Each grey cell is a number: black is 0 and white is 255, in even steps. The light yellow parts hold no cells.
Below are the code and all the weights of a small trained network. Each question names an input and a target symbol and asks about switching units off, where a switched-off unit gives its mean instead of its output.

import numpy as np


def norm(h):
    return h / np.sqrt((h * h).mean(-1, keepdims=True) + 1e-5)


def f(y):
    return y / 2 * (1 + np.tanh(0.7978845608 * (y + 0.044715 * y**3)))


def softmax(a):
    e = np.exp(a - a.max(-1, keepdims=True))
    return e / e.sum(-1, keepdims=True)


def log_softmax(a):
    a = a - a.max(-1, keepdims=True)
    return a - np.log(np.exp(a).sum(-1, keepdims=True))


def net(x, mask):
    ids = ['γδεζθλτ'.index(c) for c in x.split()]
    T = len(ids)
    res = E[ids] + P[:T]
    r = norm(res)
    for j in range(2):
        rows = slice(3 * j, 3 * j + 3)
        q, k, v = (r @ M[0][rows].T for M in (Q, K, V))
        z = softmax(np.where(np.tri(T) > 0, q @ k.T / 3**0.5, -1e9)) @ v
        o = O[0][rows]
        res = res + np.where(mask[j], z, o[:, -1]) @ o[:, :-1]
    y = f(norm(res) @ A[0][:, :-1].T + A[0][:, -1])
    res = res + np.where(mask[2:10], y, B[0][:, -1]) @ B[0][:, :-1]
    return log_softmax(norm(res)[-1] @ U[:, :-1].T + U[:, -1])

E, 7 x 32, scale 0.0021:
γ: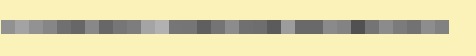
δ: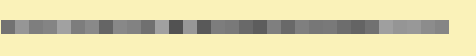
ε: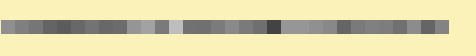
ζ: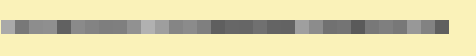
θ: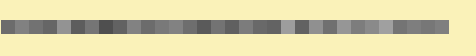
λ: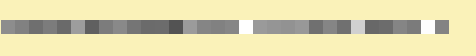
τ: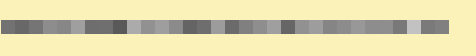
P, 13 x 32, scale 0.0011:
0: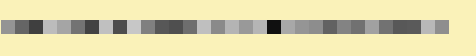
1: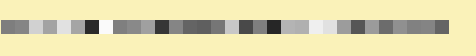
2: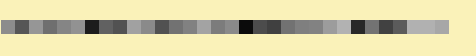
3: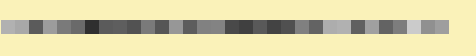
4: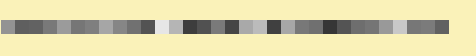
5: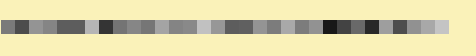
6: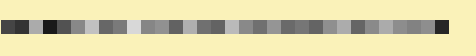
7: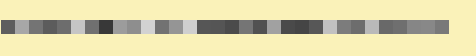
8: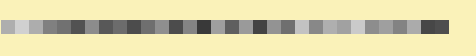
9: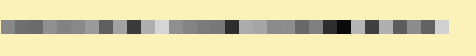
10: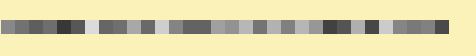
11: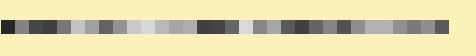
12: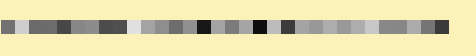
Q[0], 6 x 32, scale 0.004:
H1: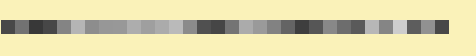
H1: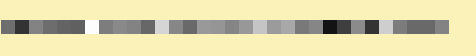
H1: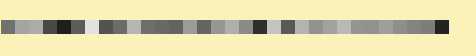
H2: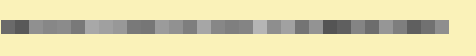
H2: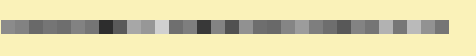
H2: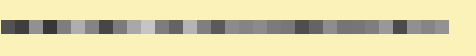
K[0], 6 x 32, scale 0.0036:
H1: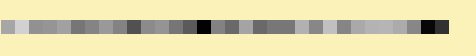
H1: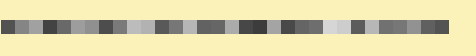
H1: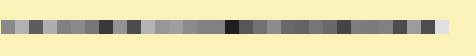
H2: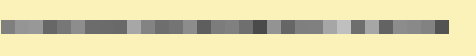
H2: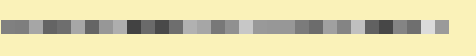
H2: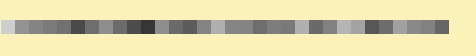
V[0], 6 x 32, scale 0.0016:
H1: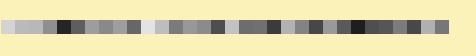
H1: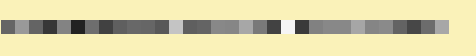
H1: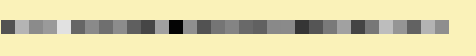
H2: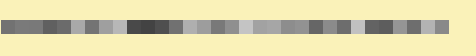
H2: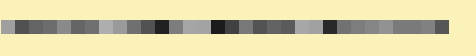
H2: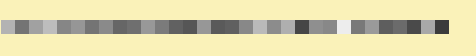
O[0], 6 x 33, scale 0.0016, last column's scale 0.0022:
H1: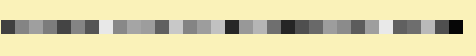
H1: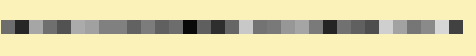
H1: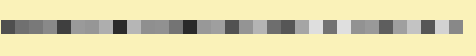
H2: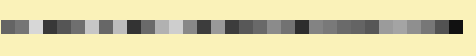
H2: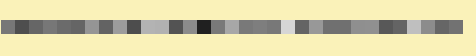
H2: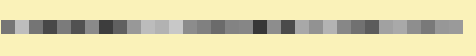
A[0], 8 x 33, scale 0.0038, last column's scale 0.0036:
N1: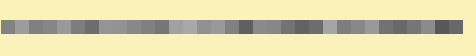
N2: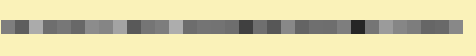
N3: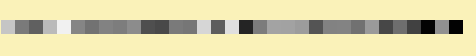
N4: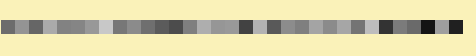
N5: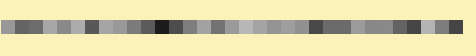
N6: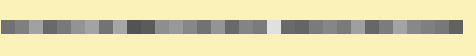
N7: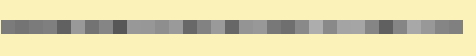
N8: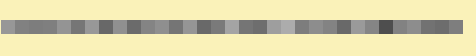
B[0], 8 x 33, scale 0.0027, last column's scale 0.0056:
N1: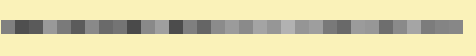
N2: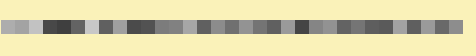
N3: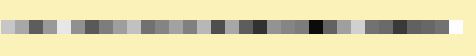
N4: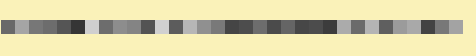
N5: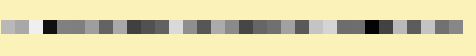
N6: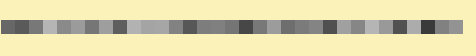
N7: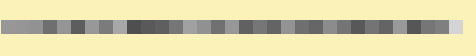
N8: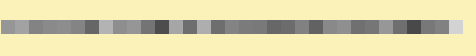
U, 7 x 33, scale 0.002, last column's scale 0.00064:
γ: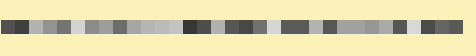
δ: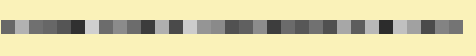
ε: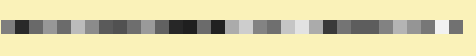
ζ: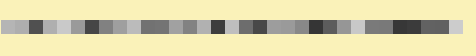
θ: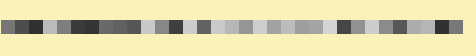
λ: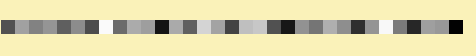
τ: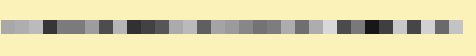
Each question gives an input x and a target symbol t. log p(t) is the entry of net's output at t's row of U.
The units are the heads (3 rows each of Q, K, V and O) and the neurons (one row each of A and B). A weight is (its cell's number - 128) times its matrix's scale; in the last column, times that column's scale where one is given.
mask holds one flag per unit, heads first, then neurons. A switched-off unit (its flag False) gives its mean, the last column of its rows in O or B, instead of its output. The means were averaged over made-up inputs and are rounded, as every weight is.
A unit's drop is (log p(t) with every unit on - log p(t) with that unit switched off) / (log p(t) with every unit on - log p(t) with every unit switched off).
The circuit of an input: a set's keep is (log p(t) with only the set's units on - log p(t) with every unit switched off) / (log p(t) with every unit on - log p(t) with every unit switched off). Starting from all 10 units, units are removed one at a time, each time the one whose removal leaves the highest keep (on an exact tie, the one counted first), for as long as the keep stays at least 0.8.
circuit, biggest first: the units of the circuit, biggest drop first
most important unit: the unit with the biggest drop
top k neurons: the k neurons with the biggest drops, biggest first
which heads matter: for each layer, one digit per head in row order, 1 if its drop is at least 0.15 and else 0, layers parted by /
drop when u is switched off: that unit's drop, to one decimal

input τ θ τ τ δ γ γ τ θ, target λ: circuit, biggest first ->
[H1, N3]
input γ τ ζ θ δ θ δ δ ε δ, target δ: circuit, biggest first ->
[H1, N3]
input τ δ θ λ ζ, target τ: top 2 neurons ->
[N2, N4]
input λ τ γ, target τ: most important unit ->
N2
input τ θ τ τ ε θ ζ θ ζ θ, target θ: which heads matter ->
10
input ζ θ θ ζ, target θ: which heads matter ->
10
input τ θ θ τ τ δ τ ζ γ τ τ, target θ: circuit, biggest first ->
[H1, N3, N1]
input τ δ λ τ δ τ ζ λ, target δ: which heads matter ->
11
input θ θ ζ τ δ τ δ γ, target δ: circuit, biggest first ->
[H1, N4, N3]
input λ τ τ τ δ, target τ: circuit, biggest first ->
[H2, N2]
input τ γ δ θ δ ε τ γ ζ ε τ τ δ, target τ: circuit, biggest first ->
[H1, N5, H2]
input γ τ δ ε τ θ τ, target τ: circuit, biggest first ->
[N5, H1, H2]
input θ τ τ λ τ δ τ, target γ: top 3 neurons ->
[N6, N3, N4]
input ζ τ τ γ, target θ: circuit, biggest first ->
[H1, N1, N3]
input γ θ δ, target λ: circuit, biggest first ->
[H1]
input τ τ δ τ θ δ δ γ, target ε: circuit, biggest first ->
[H1, N3]
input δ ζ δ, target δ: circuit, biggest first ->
[H1, N4]
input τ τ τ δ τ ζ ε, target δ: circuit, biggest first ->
[H1, N4, N3]
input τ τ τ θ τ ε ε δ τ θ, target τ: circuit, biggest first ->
[H1, N5, H2]
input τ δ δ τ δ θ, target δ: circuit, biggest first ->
[H1, N4, N3]
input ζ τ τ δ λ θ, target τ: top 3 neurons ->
[N2, N3, N4]
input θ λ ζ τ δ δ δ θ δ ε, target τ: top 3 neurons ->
[N2, N4, N7]
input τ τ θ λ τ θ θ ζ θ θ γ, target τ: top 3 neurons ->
[N2, N4, N3]
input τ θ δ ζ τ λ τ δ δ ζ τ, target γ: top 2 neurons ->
[N6, N4]
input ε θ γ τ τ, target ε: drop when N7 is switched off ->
0.0
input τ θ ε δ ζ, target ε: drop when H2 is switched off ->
0.1
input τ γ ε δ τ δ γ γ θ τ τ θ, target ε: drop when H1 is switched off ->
0.4
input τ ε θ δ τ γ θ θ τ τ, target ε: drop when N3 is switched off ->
0.2
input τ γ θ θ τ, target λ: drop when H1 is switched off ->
0.8
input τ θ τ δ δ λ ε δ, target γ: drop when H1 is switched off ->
0.1
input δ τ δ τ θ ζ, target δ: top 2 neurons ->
[N4, N3]
